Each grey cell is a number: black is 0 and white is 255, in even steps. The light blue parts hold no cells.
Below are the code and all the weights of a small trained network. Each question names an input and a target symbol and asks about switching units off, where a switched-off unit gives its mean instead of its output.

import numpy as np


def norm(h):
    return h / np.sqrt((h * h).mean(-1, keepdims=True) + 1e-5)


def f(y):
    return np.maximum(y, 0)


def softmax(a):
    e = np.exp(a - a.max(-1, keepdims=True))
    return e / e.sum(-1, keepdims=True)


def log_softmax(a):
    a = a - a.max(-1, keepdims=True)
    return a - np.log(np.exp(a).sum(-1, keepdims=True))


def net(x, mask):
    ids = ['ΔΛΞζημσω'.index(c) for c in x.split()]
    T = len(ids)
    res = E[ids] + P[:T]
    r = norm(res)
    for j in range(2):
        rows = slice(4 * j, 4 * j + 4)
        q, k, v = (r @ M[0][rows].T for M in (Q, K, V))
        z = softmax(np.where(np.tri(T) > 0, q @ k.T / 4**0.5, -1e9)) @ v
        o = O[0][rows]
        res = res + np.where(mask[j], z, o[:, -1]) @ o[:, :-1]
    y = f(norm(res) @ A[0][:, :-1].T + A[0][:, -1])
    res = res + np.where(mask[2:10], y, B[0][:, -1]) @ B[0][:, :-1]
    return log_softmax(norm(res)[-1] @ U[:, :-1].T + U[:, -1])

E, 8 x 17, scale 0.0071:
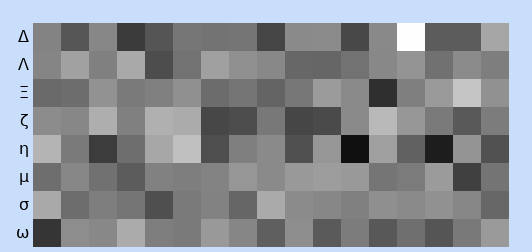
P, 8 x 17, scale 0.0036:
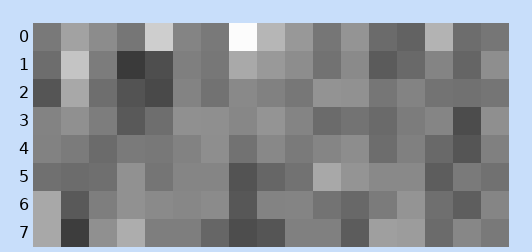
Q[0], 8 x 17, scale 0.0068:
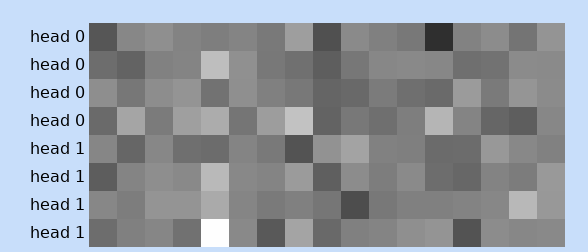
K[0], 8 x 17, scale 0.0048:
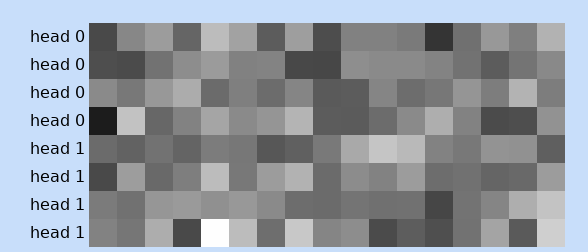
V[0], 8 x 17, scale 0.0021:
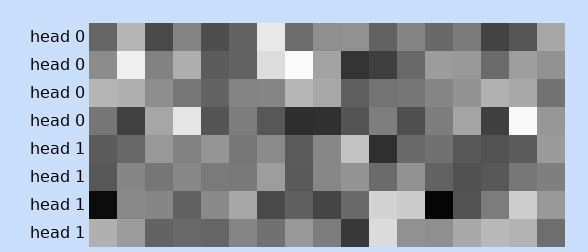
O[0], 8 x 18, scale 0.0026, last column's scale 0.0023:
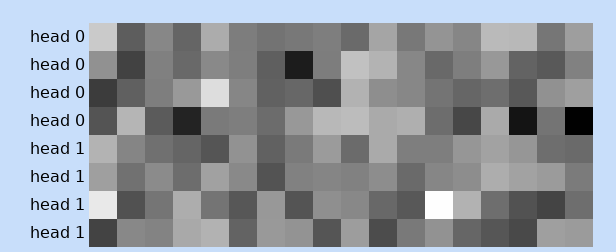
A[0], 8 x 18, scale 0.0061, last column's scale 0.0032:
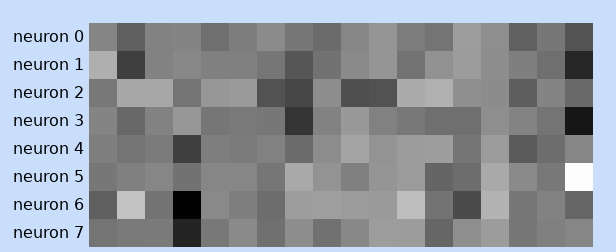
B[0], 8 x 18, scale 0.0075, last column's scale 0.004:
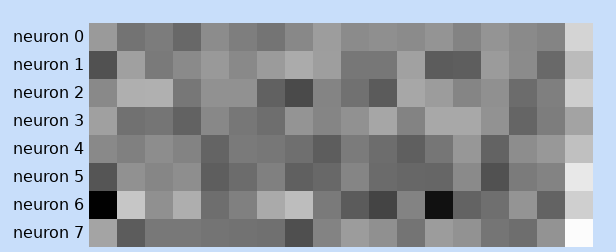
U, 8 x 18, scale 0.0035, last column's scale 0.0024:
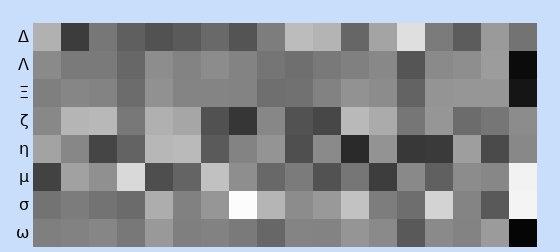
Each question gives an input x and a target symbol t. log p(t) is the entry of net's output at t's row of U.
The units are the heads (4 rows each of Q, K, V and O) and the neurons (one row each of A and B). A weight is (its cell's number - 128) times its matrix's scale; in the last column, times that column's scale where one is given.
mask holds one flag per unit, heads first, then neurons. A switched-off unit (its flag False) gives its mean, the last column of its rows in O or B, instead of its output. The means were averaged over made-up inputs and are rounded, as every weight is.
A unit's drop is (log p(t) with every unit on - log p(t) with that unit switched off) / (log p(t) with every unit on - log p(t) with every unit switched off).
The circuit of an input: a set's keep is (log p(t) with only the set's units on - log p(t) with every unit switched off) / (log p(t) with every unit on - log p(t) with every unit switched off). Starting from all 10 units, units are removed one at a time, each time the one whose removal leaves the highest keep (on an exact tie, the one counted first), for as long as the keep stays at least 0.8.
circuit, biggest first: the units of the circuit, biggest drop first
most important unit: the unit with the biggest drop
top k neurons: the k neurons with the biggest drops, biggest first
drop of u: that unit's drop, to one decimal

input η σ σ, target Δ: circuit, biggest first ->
head 0; neuron 6; neuron 3
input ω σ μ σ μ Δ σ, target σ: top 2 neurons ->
neuron 1; neuron 7
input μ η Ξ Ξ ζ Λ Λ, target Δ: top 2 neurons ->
neuron 6; neuron 1
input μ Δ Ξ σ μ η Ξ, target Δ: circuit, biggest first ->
head 1; neuron 3
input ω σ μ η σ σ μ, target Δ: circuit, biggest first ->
head 0; neuron 6
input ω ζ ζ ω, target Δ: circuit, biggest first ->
head 1; head 0; neuron 6; neuron 3
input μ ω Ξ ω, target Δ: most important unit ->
head 1
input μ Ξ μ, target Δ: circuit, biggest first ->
head 0; head 1; neuron 6
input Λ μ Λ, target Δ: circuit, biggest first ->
head 0; neuron 3
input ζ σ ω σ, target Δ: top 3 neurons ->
neuron 6; neuron 3; neuron 2
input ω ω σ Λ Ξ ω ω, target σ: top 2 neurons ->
neuron 1; neuron 7
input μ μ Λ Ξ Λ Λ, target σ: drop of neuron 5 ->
0.1
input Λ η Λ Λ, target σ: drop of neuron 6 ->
-0.2
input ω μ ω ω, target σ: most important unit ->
head 0
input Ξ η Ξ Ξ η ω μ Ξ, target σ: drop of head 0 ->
0.1
